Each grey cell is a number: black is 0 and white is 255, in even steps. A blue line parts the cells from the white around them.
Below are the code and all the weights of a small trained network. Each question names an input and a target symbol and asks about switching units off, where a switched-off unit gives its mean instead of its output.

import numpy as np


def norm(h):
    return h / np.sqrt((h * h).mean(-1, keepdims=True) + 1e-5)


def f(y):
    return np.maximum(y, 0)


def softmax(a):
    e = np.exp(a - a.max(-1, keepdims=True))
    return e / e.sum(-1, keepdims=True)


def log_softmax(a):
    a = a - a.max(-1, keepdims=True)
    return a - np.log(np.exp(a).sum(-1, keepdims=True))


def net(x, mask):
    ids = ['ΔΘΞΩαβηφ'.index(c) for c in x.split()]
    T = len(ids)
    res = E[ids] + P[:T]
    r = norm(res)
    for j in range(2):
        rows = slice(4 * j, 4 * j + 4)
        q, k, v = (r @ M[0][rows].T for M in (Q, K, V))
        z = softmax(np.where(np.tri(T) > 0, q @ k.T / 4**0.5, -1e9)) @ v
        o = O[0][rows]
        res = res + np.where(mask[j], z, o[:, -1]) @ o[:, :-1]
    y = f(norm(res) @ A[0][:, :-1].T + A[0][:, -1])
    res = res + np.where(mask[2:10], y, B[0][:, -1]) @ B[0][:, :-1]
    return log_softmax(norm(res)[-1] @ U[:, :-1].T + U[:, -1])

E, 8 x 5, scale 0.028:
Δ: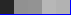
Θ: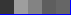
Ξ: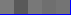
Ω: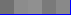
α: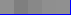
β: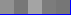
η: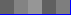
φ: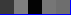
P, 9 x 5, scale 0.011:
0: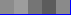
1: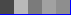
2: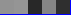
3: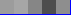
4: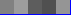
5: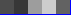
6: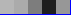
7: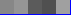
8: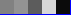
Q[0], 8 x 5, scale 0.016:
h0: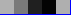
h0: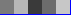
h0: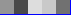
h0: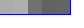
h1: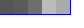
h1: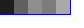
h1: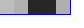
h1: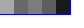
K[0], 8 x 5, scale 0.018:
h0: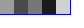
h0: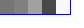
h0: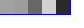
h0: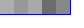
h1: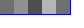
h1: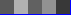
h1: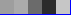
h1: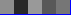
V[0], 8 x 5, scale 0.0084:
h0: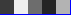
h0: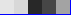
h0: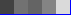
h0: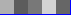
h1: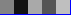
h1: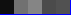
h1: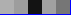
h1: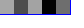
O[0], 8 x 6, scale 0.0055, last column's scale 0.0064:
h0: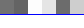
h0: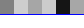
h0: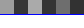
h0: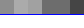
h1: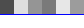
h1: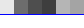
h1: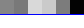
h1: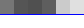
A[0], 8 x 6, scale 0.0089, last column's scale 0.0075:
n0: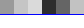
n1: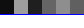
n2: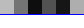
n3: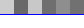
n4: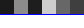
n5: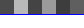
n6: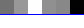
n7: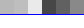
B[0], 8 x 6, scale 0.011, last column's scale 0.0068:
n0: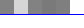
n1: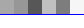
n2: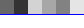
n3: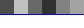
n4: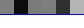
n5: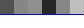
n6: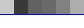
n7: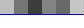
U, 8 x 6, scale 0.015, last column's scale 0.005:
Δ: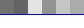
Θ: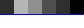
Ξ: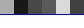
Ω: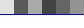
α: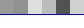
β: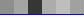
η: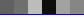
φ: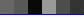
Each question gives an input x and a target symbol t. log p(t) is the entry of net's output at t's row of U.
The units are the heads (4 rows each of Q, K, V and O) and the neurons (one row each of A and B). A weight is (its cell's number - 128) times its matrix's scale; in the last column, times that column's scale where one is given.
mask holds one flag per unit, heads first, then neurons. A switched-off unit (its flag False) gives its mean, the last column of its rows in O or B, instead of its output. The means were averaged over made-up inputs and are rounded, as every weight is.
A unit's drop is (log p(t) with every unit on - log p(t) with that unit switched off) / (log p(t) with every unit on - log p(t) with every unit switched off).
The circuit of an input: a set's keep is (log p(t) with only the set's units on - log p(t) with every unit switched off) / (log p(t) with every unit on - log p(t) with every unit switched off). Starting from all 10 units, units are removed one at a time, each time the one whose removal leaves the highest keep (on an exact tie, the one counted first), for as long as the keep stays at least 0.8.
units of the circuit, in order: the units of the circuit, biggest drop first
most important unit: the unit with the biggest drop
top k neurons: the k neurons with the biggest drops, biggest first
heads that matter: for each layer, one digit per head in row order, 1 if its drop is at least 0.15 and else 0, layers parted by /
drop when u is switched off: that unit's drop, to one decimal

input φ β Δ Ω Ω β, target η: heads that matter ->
10
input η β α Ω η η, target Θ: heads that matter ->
10
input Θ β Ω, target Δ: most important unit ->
h1
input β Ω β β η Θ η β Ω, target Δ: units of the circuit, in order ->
n2; h1; h0
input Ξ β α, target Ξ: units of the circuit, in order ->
n0; h1
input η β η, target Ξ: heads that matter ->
01
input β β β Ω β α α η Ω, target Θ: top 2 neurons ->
n5; n7
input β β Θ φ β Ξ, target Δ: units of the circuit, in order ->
h0; n7
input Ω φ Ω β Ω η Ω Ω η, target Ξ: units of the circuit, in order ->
h0; h1
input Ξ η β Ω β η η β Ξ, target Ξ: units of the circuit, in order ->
h0; n2
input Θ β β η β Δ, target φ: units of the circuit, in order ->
h0; n4
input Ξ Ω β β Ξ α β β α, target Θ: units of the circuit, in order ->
h1; n5; h0
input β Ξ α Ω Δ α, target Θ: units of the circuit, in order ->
h0; n5
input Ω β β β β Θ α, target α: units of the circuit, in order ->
h0
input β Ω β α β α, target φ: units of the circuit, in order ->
h0; n4
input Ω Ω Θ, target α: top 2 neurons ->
n2; n3
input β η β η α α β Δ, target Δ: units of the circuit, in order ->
h0; h1
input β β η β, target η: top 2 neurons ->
n1; n3
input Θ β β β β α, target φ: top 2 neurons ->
n4; n2
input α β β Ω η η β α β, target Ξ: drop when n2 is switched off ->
0.3
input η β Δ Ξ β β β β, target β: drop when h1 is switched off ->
0.2
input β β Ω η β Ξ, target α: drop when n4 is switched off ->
-0.1
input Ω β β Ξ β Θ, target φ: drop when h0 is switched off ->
0.3
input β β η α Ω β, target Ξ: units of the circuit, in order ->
h0
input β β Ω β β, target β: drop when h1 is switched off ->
0.1
